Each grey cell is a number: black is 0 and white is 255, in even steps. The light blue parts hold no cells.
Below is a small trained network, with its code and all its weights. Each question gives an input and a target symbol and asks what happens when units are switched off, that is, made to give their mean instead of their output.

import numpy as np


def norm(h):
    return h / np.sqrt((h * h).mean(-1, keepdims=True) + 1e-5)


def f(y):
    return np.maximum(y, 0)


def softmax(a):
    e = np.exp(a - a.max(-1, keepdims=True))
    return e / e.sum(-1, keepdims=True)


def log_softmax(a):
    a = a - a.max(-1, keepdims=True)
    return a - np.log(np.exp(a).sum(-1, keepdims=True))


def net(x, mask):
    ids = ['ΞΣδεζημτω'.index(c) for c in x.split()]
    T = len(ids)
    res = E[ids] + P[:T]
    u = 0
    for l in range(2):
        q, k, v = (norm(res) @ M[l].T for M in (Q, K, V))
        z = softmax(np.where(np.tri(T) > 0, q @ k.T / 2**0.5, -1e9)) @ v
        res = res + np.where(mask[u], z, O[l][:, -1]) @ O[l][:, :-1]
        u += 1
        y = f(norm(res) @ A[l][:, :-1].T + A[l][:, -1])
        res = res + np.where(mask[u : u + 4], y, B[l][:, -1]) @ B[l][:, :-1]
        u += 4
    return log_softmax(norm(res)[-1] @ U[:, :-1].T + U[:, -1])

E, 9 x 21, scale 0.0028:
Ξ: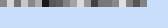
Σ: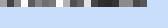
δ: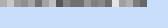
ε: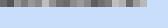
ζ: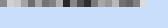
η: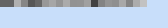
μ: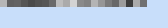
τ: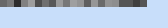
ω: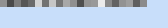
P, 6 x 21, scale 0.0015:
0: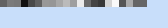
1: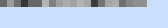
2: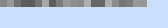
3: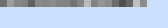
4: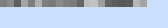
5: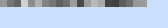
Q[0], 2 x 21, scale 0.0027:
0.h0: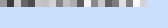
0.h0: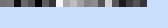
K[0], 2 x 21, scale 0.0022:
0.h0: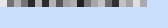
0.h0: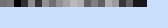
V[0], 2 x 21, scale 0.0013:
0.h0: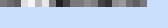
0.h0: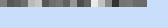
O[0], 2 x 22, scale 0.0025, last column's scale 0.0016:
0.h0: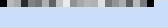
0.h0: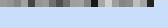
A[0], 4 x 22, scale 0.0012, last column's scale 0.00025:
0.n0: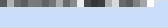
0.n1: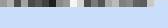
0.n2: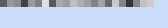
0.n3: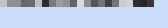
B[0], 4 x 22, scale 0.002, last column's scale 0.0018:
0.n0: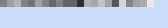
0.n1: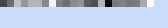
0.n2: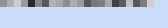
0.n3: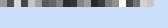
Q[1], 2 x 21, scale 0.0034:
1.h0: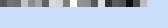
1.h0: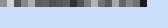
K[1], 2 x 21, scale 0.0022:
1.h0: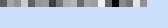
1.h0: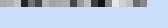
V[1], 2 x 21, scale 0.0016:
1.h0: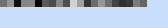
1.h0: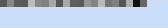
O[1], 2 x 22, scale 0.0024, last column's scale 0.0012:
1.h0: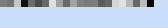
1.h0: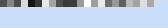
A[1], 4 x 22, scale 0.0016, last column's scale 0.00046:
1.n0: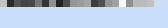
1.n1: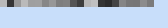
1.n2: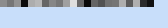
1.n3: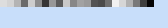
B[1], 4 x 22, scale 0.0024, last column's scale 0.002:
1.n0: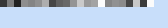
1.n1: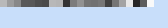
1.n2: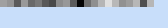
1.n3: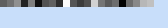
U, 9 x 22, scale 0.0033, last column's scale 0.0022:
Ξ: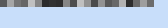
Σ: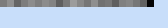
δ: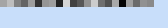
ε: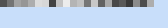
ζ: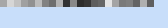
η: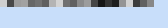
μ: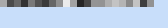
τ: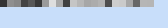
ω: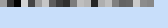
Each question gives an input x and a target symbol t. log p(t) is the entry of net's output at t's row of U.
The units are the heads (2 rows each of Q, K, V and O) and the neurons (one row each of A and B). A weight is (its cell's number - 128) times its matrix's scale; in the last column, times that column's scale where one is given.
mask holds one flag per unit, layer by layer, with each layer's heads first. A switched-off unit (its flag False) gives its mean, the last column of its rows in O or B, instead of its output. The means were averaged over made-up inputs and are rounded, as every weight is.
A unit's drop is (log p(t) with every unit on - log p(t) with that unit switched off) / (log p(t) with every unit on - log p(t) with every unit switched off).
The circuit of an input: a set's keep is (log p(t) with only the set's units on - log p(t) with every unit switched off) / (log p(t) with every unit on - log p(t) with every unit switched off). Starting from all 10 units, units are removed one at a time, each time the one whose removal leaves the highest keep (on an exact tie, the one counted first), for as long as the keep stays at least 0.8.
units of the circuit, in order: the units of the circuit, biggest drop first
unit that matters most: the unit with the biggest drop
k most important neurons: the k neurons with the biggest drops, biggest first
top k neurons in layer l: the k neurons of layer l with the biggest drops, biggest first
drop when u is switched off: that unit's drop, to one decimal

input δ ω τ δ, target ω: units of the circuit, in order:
[1.h0]
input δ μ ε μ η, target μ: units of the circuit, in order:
[1.h0, 1.n2]
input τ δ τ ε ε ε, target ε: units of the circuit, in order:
[0.h0, 1.h0]
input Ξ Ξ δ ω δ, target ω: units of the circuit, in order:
[1.h0, 0.h0]
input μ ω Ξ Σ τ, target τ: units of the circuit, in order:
[0.h0, 1.h0, 0.n1]
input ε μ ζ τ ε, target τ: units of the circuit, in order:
[1.h0, 0.h0]
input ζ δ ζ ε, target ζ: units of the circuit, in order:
[1.h0, 1.n2, 0.n2]
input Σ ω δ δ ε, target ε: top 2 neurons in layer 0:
[0.n2, 0.n3]
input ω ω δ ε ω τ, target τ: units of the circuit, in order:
[0.h0, 1.h0]
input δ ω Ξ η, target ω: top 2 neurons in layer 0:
[0.n1, 0.n2]
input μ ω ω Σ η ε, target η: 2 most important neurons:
[1.n1, 1.n0]
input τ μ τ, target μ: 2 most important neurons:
[1.n2, 0.n1]
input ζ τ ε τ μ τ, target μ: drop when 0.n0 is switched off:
-0.1
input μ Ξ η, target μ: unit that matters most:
1.h0
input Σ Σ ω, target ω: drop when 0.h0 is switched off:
0.3
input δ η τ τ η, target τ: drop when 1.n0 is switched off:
0.1
